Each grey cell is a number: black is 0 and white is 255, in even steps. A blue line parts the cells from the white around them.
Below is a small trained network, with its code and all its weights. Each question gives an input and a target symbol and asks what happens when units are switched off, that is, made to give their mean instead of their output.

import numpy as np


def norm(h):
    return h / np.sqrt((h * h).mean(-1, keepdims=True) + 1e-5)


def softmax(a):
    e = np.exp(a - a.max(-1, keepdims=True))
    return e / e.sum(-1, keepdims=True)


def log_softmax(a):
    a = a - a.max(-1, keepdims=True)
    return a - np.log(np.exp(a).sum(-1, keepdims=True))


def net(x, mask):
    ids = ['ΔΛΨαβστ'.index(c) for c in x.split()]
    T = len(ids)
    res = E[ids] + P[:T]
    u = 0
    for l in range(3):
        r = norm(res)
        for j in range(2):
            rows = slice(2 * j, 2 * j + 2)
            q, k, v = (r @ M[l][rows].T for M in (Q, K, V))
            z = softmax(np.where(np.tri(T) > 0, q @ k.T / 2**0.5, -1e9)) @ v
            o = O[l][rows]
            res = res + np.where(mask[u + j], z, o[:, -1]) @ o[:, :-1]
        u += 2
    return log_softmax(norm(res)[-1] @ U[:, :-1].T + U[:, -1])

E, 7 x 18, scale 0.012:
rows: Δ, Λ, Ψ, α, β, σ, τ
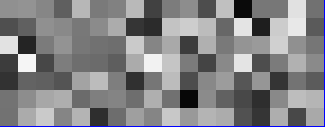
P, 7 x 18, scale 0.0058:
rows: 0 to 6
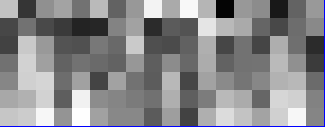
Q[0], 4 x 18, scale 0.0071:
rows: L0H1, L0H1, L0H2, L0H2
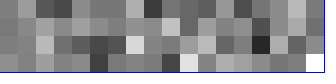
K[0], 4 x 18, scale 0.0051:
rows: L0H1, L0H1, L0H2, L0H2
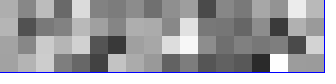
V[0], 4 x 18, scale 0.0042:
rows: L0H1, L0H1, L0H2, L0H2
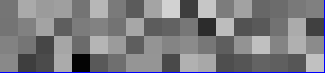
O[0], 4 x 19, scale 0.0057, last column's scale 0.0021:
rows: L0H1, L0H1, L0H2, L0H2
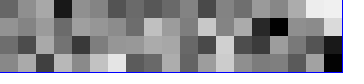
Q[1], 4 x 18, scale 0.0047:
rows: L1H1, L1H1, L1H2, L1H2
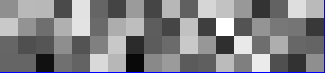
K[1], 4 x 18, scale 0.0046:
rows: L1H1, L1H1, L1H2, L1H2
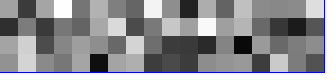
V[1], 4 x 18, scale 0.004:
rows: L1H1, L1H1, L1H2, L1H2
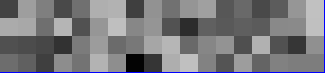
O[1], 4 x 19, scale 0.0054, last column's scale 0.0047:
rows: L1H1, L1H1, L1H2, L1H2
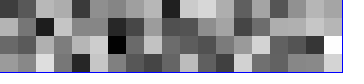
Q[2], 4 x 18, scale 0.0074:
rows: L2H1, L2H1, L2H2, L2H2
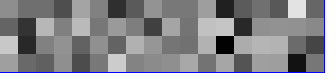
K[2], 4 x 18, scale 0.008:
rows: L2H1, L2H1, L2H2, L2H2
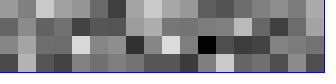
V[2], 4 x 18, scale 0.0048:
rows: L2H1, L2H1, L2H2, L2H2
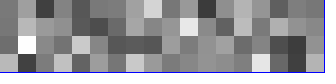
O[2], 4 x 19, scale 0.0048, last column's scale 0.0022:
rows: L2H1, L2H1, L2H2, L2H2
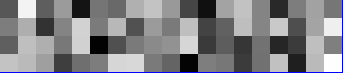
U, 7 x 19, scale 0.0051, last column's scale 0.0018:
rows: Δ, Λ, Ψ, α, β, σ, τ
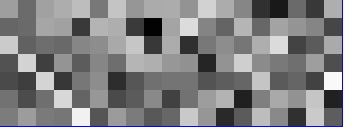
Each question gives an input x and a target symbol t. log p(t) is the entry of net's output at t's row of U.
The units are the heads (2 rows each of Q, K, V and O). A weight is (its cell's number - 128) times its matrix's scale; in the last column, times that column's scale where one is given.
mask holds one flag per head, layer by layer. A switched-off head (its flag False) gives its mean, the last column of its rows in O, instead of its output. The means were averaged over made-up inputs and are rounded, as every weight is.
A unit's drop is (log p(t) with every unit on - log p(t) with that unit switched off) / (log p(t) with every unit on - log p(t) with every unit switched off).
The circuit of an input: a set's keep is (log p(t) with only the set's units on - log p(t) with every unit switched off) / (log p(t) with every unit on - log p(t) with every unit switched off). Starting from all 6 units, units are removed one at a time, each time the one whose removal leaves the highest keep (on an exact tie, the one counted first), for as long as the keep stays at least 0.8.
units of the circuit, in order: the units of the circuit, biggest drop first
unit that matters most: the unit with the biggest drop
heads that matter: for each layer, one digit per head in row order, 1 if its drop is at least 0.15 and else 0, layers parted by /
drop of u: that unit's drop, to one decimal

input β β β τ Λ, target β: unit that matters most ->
L1H2
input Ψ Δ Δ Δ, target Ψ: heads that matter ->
00 / 00 / 01
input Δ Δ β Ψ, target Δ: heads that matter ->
10 / 00 / 00
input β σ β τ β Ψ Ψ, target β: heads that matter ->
11 / 01 / 00
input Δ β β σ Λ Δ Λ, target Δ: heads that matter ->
10 / 00 / 00
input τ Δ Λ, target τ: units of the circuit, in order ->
L2H2, L0H2
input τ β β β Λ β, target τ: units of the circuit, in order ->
L2H2, L2H1
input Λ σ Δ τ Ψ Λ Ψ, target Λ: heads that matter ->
00 / 01 / 01
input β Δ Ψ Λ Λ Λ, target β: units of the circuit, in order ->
L1H2, L0H2
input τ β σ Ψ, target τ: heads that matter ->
01 / 00 / 01
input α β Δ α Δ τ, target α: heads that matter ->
00 / 00 / 10
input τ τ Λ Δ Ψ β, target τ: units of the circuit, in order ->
L2H1, L2H2, L1H2, L0H2
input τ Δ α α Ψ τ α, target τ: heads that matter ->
01 / 00 / 11
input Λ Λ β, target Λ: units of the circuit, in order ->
L1H2
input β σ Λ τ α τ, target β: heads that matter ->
10 / 01 / 00
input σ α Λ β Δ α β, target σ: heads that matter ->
01 / 10 / 00
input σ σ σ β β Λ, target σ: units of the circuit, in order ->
L1H1, L0H2
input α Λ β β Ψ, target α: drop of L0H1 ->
0.1
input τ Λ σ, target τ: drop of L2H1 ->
0.3
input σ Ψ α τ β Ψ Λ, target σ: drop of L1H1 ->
0.8
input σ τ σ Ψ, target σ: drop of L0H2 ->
0.2
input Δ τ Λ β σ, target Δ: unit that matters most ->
L0H1
